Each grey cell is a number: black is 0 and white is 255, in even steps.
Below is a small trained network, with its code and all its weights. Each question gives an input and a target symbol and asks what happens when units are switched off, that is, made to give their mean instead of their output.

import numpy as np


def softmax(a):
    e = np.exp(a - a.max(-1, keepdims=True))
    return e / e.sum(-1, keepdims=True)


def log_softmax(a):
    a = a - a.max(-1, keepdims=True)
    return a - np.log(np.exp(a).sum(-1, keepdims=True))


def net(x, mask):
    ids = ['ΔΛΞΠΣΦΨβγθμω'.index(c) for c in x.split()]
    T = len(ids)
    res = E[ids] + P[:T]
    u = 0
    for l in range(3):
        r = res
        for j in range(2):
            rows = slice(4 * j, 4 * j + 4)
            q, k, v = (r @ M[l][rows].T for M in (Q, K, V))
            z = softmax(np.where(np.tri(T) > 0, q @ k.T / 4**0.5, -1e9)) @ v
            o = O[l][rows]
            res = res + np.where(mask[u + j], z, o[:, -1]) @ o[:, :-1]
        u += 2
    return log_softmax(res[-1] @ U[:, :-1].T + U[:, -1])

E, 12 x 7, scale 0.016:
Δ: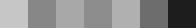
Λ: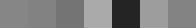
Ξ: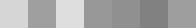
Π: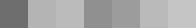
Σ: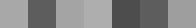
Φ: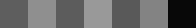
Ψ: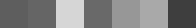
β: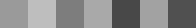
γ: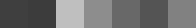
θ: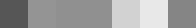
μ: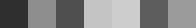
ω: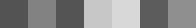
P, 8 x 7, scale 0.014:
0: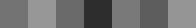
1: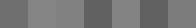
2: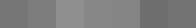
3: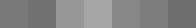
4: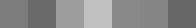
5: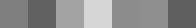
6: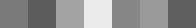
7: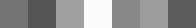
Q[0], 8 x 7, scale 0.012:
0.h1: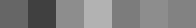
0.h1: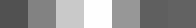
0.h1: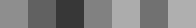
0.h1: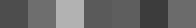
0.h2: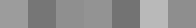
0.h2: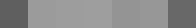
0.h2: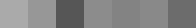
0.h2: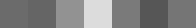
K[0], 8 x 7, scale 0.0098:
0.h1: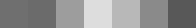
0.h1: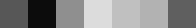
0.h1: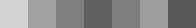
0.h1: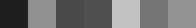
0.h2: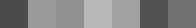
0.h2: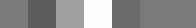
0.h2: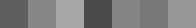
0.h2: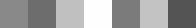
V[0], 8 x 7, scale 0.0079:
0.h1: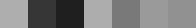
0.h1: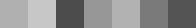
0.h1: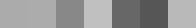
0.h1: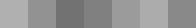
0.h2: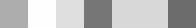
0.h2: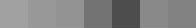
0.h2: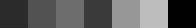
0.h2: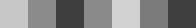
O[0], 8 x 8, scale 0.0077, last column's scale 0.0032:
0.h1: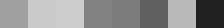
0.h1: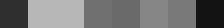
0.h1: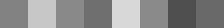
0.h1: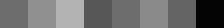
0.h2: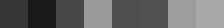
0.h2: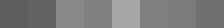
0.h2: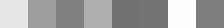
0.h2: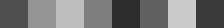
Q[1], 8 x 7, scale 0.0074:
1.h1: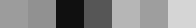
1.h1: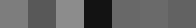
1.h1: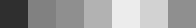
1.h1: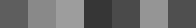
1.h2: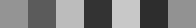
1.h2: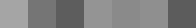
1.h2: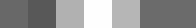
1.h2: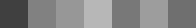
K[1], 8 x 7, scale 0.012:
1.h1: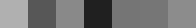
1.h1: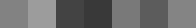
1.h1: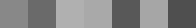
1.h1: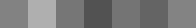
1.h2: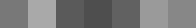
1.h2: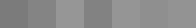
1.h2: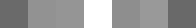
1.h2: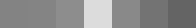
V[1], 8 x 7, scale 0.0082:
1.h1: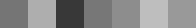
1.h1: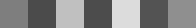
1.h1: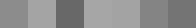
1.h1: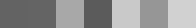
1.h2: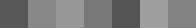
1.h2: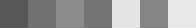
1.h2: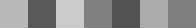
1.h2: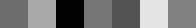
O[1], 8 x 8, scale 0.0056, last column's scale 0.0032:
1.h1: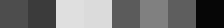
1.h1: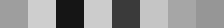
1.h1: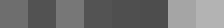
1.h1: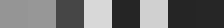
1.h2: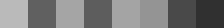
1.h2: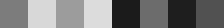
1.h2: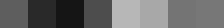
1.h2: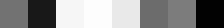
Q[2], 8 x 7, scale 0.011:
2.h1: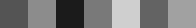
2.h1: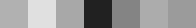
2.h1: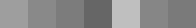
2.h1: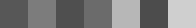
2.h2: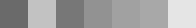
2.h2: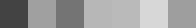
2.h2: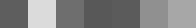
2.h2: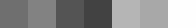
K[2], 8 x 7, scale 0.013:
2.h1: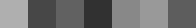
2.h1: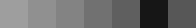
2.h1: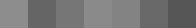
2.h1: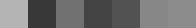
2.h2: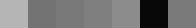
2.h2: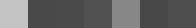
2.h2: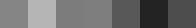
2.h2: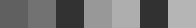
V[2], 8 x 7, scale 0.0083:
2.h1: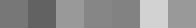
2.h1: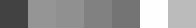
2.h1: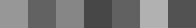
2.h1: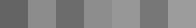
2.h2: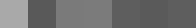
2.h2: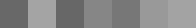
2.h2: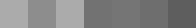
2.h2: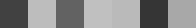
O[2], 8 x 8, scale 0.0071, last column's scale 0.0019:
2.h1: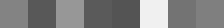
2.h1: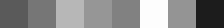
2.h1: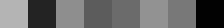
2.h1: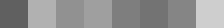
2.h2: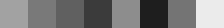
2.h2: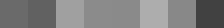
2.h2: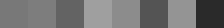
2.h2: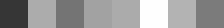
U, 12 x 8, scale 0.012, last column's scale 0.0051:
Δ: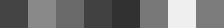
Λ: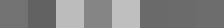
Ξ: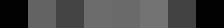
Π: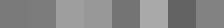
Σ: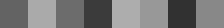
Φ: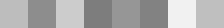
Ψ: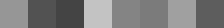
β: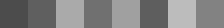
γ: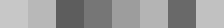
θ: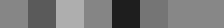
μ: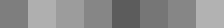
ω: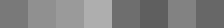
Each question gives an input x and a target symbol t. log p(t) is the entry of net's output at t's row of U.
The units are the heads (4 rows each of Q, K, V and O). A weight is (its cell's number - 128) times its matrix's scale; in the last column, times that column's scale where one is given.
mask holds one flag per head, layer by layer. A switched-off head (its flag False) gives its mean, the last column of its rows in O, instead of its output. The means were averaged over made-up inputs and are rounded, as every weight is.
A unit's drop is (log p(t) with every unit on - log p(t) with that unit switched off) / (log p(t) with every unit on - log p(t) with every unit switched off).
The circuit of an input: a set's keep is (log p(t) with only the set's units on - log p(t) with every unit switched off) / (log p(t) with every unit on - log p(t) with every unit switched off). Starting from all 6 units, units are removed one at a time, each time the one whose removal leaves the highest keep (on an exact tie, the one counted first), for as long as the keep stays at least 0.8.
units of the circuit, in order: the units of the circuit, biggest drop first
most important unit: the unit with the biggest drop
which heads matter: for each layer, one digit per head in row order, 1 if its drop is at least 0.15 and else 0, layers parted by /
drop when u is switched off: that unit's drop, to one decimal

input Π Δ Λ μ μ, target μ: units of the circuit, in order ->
1.h2; 0.h1
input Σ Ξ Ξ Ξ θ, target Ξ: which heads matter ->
01 / 00 / 00
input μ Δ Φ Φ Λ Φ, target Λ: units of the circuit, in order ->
1.h1
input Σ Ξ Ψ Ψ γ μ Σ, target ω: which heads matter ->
00 / 01 / 10
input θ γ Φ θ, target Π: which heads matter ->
00 / 11 / 10
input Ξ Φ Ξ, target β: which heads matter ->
11 / 00 / 00
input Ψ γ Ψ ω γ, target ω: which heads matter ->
00 / 01 / 10
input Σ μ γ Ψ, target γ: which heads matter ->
01 / 10 / 00
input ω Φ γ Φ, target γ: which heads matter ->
01 / 00 / 00
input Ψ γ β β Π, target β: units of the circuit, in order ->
0.h2; 1.h1
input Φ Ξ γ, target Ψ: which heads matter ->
10 / 00 / 00
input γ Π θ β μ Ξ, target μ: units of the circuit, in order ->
0.h1; 1.h2; 2.h1
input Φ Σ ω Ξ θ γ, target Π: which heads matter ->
00 / 00 / 11
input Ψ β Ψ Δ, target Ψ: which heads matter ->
01 / 01 / 00
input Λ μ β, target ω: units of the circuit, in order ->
1.h2; 2.h1
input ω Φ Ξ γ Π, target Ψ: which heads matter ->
11 / 00 / 00
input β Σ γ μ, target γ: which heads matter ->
01 / 10 / 00
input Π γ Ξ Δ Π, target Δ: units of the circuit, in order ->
0.h2
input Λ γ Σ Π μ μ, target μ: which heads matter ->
10 / 01 / 00
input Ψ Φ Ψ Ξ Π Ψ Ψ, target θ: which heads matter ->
10 / 00 / 11
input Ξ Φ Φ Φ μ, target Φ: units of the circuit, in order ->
0.h2
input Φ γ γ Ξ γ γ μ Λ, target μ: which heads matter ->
10 / 01 / 10
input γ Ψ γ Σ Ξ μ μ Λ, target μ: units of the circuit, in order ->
0.h1; 1.h2
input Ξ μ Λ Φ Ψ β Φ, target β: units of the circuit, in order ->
1.h1; 1.h2
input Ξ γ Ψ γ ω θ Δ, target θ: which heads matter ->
01 / 10 / 00
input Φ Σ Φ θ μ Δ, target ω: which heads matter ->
01 / 01 / 10
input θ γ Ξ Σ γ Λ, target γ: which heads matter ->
01 / 00 / 00
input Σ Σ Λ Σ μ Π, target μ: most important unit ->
1.h2
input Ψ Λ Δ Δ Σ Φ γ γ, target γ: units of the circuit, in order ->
0.h2; 1.h2
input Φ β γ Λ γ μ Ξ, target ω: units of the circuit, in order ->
2.h1; 1.h2
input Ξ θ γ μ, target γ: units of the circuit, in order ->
1.h1; 0.h2
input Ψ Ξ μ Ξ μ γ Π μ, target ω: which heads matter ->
10 / 01 / 00
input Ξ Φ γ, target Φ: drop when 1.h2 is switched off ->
0.2
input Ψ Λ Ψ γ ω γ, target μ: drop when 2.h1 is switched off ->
0.1
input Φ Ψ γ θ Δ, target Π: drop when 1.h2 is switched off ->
0.1
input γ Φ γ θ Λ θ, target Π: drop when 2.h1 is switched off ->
0.7
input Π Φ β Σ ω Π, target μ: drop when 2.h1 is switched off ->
0.1
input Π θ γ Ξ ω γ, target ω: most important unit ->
0.h1
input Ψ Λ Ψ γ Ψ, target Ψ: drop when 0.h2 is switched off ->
0.4
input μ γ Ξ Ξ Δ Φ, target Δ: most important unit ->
0.h2
